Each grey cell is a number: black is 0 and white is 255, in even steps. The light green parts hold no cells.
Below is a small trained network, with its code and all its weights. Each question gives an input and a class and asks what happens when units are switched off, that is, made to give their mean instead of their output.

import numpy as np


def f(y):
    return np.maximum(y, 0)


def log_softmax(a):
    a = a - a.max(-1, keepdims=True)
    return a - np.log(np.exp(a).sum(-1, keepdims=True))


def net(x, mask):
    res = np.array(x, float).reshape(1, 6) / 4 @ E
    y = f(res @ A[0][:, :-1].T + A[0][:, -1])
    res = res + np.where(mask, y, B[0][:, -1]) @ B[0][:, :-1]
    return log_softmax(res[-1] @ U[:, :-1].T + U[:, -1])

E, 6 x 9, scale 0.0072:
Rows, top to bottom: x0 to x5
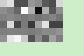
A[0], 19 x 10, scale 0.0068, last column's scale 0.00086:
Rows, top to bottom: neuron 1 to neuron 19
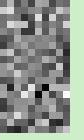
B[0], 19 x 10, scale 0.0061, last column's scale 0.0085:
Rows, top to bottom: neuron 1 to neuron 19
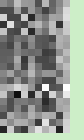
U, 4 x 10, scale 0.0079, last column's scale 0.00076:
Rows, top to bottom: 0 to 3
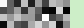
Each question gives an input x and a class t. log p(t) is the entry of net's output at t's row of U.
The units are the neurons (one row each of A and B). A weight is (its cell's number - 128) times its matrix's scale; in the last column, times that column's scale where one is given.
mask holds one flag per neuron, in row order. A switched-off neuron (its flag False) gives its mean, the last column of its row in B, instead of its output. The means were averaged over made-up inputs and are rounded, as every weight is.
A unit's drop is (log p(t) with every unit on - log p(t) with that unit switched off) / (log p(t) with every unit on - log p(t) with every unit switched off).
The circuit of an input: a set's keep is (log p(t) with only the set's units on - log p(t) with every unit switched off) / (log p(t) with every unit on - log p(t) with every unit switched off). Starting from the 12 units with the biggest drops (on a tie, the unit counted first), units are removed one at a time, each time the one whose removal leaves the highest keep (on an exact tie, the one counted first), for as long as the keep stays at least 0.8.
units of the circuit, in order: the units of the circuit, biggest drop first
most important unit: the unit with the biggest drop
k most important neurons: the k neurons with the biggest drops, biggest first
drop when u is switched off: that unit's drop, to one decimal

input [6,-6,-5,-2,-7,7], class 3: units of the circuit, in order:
[neuron 4]
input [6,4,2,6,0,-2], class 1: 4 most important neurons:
[neuron 13; neuron 8; neuron 2; neuron 10]
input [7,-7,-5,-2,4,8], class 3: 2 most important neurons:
[neuron 4; neuron 17]
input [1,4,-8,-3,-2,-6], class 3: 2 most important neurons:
[neuron 19; neuron 3]
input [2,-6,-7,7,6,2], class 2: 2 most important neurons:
[neuron 18; neuron 14]
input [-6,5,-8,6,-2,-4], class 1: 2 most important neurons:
[neuron 13; neuron 9]
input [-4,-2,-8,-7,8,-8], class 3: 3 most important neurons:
[neuron 19; neuron 18; neuron 1]
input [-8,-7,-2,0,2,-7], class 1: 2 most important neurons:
[neuron 14; neuron 16]
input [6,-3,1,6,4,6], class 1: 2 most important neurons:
[neuron 2; neuron 13]
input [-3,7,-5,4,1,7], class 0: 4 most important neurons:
[neuron 14; neuron 19; neuron 13; neuron 15]
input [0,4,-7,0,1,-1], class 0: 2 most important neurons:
[neuron 14; neuron 13]
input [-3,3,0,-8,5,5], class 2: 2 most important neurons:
[neuron 13; neuron 19]
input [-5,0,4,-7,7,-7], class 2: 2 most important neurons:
[neuron 13; neuron 4]
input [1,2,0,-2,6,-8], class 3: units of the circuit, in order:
[neuron 19]
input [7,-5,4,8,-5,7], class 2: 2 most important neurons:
[neuron 18; neuron 1]
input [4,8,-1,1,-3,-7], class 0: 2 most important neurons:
[neuron 14; neuron 4]
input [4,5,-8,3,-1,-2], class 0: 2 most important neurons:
[neuron 14; neuron 13]
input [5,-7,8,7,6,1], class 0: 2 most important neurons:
[neuron 3; neuron 5]
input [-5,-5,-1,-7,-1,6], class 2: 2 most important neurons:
[neuron 13; neuron 14]
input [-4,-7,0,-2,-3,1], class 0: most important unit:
neuron 3
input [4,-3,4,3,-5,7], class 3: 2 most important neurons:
[neuron 4; neuron 13]
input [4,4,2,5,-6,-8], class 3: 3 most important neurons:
[neuron 19; neuron 13; neuron 3]
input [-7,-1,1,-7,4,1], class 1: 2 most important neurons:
[neuron 16; neuron 6]
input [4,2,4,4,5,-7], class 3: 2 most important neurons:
[neuron 19; neuron 13]
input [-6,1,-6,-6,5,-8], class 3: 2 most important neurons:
[neuron 19; neuron 18]
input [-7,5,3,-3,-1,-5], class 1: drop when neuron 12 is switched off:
0.1
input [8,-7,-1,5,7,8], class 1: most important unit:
neuron 2
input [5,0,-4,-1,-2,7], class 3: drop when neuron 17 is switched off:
0.2
